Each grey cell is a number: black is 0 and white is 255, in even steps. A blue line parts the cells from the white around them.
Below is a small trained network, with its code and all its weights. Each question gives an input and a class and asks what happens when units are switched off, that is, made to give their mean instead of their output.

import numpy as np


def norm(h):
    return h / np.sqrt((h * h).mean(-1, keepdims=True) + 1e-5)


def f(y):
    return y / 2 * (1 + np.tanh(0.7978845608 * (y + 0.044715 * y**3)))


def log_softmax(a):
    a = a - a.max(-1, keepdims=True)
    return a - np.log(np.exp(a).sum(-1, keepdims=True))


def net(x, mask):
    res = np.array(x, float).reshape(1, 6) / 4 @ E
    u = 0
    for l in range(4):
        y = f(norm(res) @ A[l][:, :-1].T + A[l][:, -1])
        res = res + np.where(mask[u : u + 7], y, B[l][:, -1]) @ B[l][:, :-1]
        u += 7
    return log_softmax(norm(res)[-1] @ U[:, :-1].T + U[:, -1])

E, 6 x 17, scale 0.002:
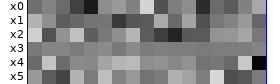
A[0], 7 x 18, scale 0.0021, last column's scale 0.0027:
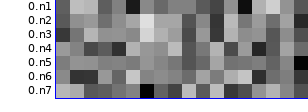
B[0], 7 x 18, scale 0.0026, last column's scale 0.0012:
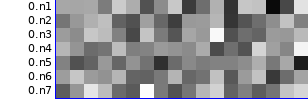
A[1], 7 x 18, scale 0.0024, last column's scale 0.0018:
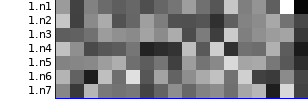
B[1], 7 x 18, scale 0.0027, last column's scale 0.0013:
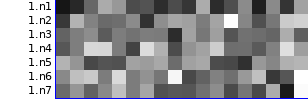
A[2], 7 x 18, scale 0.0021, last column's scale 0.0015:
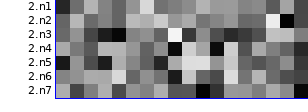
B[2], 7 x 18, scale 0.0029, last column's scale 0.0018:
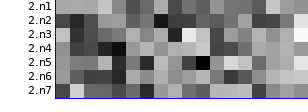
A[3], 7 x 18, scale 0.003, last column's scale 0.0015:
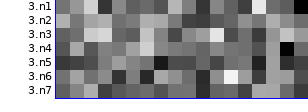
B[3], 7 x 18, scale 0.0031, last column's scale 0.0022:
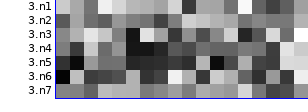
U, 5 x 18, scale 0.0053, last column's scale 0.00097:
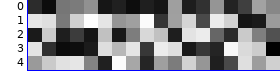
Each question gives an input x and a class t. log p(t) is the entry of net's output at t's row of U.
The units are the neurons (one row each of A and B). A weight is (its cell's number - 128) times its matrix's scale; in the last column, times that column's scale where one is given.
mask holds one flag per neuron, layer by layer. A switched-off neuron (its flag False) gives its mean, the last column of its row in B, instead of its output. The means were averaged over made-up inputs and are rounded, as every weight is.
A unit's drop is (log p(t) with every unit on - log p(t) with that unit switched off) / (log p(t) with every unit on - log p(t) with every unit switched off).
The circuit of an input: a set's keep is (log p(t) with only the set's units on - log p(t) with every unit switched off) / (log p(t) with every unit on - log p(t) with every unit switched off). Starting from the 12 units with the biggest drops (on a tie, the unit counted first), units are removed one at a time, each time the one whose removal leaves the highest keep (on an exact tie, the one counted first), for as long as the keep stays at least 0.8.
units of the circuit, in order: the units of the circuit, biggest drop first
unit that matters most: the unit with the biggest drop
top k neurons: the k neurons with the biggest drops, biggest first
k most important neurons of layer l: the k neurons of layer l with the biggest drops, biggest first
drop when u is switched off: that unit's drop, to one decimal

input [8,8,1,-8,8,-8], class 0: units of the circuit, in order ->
(3.n4)
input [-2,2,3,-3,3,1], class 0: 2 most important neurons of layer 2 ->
(2.n2 2.n5)
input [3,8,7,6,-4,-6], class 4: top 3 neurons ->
(0.n7 1.n4 3.n3)
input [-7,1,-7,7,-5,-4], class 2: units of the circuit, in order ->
(2.n5 3.n6)
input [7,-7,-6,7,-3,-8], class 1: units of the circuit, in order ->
(0.n1 3.n1)
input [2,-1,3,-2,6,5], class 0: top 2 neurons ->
(2.n2 0.n1)
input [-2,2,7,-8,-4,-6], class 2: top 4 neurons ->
(2.n7 1.n2 3.n6 1.n6)
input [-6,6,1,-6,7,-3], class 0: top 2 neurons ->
(2.n2 2.n3)
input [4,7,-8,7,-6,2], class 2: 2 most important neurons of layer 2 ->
(2.n5 2.n2)
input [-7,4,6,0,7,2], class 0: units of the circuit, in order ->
(2.n2 3.n5)
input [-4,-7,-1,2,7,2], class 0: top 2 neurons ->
(2.n2 0.n7)
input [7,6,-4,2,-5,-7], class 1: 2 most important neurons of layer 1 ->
(1.n5 1.n7)
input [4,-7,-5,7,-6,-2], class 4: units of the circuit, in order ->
(0.n3 3.n3 2.n1)
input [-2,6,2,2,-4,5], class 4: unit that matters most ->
1.n4
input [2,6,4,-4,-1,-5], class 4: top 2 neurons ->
(0.n7 1.n4)
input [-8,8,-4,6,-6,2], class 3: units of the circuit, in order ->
(2.n4 1.n5)
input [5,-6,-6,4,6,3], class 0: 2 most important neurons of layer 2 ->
(2.n2 2.n7)
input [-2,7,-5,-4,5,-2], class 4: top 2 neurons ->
(1.n4 0.n7)
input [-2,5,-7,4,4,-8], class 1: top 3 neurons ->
(0.n1 3.n1 1.n2)
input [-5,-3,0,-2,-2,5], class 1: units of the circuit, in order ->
(1.n6)
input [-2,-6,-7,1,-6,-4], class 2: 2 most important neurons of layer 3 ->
(3.n6 3.n4)
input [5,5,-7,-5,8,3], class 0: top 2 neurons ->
(2.n2 1.n2)
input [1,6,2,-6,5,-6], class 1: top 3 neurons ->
(0.n1 3.n1 0.n3)
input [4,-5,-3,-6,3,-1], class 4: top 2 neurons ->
(0.n3 0.n2)
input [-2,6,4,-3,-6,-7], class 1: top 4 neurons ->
(0.n1 3.n1 2.n2 3.n7)
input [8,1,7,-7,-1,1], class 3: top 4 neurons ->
(2.n3 0.n4 2.n5 2.n1)
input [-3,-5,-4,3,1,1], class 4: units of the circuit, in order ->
(0.n3)
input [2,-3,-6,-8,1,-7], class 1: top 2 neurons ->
(0.n1 3.n1)
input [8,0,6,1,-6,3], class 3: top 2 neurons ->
(2.n3 0.n4)
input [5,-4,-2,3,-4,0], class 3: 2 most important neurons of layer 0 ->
(0.n4 0.n7)
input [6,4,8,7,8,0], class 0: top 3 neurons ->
(2.n2 2.n5 3.n5)
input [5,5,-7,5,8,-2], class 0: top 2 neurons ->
(2.n2 1.n2)
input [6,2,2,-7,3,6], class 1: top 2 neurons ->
(0.n6 1.n6)
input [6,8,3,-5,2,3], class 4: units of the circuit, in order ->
(1.n4)
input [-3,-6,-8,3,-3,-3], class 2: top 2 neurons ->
(2.n5 3.n6)
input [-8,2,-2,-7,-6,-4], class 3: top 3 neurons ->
(2.n4 1.n5 2.n6)
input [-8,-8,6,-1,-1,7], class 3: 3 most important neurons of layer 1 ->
(1.n5 1.n4 1.n3)
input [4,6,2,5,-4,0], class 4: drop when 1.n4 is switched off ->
0.2
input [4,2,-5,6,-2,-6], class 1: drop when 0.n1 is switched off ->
1.3
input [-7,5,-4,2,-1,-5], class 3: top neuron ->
(2.n6)
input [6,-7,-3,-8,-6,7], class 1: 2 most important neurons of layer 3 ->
(3.n5 3.n4)
